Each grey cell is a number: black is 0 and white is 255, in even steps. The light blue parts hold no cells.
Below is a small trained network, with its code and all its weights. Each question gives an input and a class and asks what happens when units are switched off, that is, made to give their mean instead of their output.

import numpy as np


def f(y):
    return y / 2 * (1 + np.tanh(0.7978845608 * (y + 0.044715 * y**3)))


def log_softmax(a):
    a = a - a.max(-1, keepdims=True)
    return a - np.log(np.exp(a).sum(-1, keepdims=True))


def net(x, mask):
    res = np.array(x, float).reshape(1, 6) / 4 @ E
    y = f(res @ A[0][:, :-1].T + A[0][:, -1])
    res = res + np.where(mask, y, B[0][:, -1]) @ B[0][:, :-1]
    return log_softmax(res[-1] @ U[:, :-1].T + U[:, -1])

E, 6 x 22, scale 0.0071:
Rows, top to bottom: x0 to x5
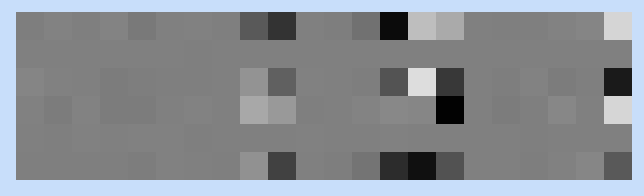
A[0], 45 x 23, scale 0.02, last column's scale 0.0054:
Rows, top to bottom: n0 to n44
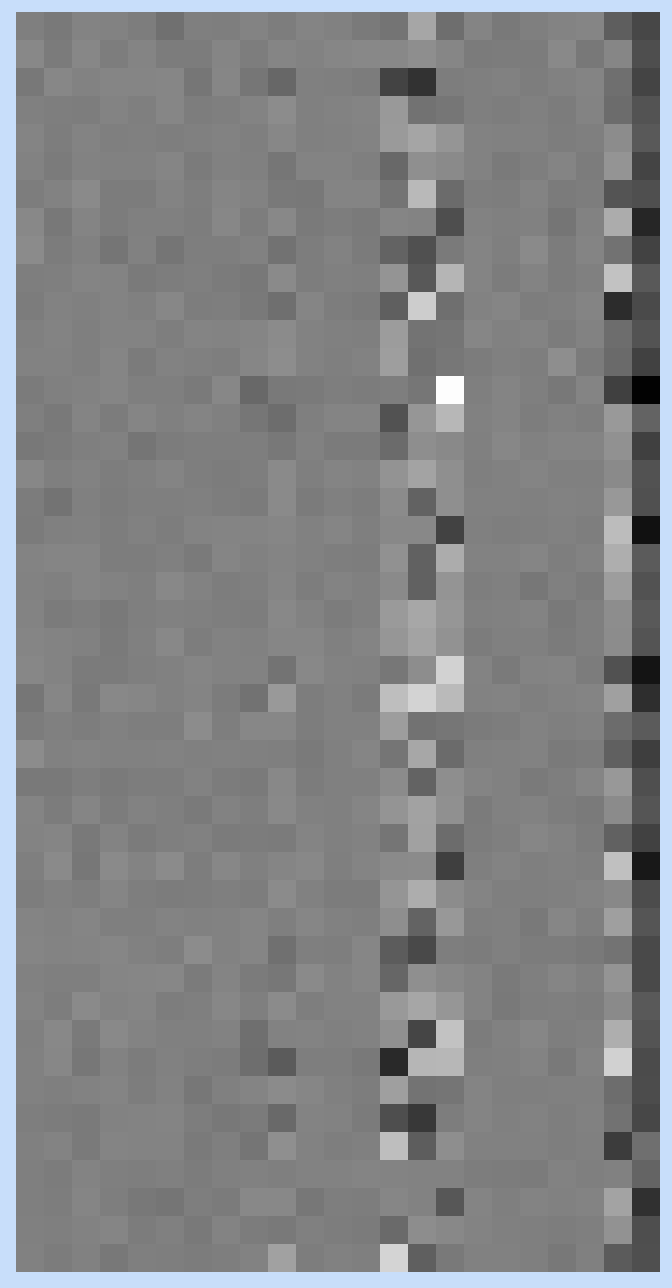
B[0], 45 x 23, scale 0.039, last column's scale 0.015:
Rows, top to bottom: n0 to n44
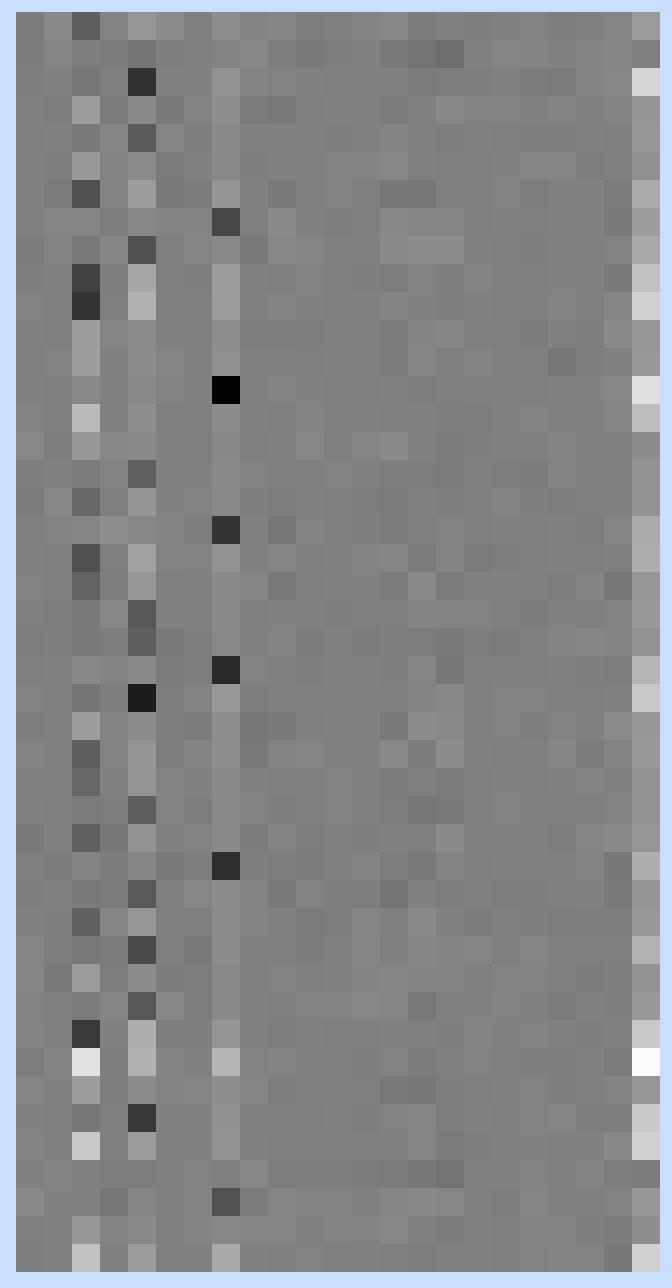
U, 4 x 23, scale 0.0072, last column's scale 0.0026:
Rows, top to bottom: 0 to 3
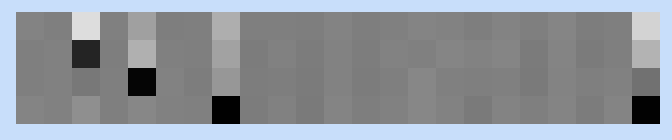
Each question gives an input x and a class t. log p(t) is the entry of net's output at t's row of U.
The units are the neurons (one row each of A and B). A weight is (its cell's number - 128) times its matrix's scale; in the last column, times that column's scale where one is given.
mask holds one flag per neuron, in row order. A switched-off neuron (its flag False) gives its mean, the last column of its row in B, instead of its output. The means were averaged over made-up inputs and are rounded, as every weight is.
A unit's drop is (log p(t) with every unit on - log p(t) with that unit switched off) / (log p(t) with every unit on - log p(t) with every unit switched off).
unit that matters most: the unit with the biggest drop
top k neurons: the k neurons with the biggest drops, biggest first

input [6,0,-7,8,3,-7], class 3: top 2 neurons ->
[n30, n18]
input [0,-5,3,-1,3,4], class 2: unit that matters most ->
n36
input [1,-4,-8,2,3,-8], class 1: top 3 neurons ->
[n9, n36, n19]
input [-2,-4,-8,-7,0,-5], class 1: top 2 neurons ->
[n36, n9]
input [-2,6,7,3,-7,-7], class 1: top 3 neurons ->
[n10, n6, n2]
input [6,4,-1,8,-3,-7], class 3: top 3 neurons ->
[n30, n18, n7]
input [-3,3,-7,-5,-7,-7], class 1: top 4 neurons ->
[n36, n9, n19, n2]
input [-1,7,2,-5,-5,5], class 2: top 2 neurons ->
[n2, n39]
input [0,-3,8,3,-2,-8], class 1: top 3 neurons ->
[n10, n6, n2]
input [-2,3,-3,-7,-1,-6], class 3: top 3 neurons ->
[n13, n23, n2]
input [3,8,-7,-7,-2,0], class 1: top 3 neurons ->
[n36, n9, n19]
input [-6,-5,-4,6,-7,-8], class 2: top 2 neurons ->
[n24, n37]
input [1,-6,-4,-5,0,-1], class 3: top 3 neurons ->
[n13, n10, n23]
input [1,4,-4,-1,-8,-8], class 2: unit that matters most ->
n24
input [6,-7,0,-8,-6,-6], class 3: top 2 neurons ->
[n13, n23]
